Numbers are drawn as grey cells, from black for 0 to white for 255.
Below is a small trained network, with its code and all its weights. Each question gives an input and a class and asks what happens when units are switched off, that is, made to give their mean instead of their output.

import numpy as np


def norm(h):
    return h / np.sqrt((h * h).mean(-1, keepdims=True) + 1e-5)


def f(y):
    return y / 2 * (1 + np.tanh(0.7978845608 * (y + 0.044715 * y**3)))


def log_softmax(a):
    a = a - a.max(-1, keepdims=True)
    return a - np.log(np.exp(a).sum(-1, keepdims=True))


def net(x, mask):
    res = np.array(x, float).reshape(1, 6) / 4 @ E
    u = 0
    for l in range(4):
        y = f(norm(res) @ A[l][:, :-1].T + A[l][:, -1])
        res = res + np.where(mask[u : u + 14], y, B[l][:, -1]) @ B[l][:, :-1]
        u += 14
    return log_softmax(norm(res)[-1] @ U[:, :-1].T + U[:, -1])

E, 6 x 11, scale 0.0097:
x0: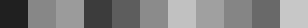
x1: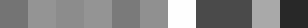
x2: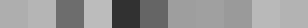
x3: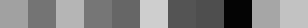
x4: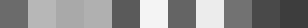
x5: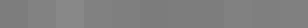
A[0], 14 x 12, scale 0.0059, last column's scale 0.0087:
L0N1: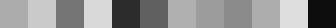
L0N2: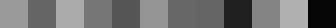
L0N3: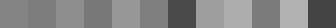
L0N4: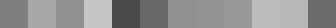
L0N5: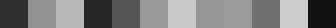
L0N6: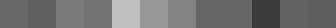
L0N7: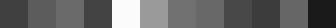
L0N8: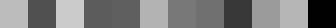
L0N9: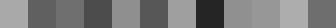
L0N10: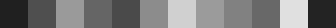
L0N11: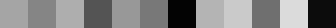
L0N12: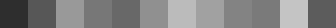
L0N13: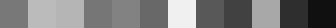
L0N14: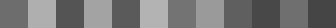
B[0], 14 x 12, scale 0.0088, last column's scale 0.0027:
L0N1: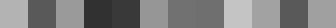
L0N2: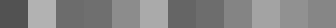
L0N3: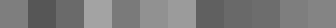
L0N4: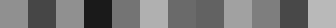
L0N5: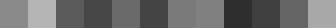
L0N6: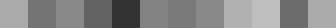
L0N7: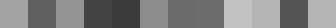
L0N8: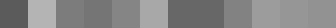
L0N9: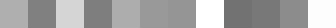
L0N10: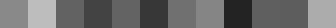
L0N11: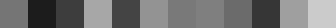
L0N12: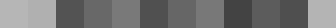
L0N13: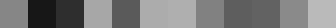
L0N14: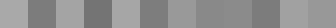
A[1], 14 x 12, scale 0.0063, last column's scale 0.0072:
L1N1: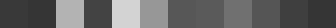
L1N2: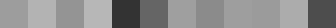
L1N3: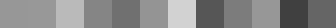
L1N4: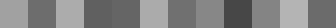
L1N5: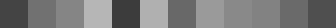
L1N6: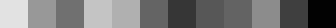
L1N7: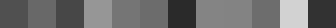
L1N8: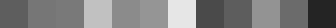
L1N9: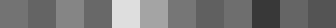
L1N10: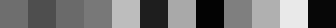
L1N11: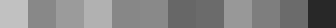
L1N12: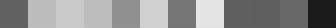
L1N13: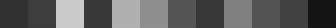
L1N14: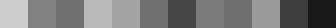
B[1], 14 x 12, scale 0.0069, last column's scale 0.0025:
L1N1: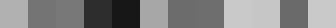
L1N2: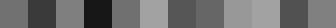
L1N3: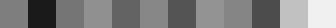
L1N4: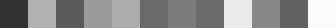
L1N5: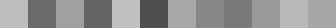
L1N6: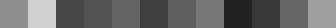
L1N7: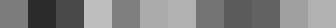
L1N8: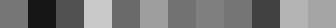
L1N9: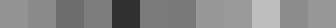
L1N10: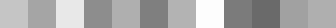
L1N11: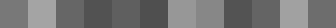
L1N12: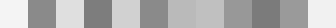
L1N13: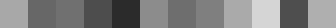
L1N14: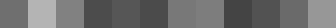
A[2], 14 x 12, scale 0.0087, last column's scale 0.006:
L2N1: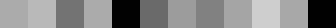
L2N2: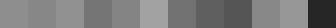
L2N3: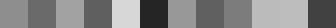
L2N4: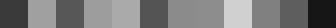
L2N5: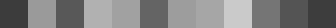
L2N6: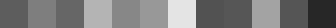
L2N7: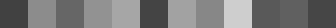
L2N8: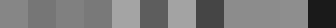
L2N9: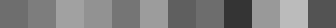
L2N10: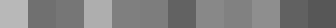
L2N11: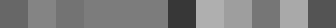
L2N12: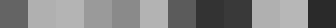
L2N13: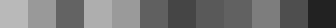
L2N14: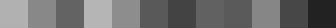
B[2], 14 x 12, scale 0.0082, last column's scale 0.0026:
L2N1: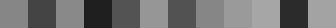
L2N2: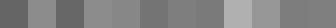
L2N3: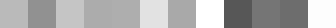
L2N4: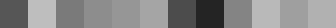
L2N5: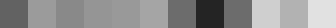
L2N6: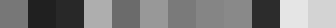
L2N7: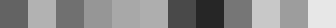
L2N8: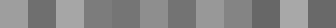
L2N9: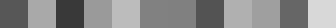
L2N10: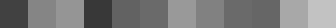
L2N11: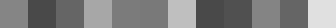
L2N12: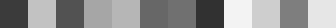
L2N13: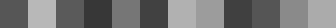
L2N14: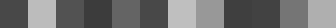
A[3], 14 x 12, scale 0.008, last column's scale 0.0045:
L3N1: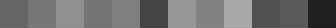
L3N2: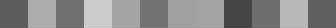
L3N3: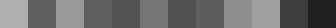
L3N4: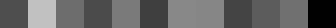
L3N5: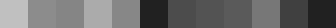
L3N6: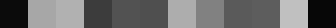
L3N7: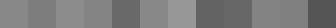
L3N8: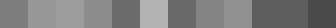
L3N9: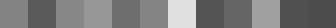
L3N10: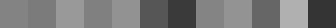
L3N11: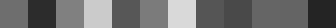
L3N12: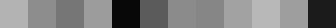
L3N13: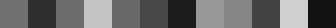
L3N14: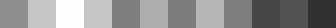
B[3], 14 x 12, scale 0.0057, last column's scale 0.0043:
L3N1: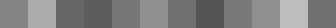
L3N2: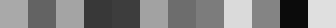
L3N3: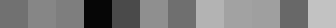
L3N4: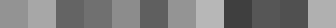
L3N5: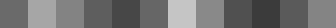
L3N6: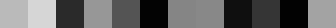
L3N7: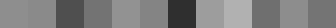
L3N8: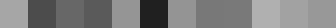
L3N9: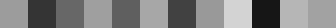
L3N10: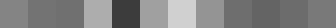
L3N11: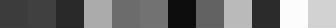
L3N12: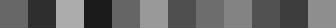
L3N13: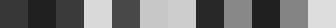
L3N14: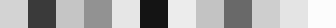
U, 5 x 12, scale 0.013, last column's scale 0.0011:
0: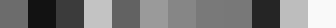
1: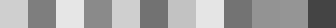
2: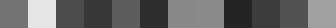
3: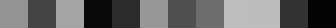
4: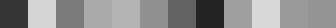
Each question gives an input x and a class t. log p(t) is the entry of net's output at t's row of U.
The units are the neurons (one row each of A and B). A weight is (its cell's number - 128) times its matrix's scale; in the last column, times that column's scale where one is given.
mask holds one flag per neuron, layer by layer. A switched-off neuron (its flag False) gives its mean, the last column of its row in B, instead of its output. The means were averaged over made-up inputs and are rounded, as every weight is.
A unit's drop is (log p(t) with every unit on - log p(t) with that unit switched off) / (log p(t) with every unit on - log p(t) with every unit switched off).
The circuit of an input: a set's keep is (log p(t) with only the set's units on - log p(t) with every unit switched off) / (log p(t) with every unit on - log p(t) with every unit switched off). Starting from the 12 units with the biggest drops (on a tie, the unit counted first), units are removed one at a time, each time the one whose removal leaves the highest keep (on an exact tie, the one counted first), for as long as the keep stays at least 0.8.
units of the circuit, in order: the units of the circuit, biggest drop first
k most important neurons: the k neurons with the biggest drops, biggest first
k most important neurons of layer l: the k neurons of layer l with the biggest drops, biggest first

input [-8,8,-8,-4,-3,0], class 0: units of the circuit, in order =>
(L2N6)
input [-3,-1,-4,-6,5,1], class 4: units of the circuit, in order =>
(L2N5; L2N7)
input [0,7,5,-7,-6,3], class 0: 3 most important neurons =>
(L0N13; L1N4; L2N6)
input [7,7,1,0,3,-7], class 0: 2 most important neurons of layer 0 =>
(L0N13; L0N9)
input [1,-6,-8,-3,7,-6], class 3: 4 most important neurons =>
(L1N1; L0N9; L0N7; L2N3)
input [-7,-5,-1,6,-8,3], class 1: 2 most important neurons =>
(L2N3; L1N10)
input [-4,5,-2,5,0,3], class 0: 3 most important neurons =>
(L0N13; L2N6; L1N8)
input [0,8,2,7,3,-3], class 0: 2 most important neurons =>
(L0N13; L2N6)
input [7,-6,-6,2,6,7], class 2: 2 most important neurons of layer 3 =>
(L3N6; L3N11)
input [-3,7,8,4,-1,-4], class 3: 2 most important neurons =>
(L0N1; L2N1)
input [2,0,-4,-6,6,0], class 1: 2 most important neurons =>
(L1N12; L1N4)
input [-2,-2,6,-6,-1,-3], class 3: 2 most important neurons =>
(L0N1; L2N1)
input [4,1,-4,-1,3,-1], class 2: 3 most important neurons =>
(L0N5; L0N10; L0N4)
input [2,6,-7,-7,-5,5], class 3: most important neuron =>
(L1N1)
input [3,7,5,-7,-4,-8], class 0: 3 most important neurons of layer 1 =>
(L1N4; L1N8; L1N3)
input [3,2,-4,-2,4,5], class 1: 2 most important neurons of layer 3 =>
(L3N14; L3N2)
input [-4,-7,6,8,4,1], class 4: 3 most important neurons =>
(L2N12; L2N9; L1N3)
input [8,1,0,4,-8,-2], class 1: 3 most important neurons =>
(L2N3; L0N9; L1N10)
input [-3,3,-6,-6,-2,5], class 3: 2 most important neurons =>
(L1N1; L1N13)
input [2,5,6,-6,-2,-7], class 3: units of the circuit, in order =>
(L2N1)
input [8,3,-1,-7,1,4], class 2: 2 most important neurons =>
(L0N5; L0N10)
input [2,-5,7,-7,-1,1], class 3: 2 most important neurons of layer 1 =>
(L1N4; L1N2)
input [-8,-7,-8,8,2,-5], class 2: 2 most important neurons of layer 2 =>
(L2N14; L2N13)
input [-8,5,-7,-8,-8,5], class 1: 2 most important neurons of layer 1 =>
(L1N10; L1N4)
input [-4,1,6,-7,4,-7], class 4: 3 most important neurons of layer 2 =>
(L2N5; L2N4; L2N7)
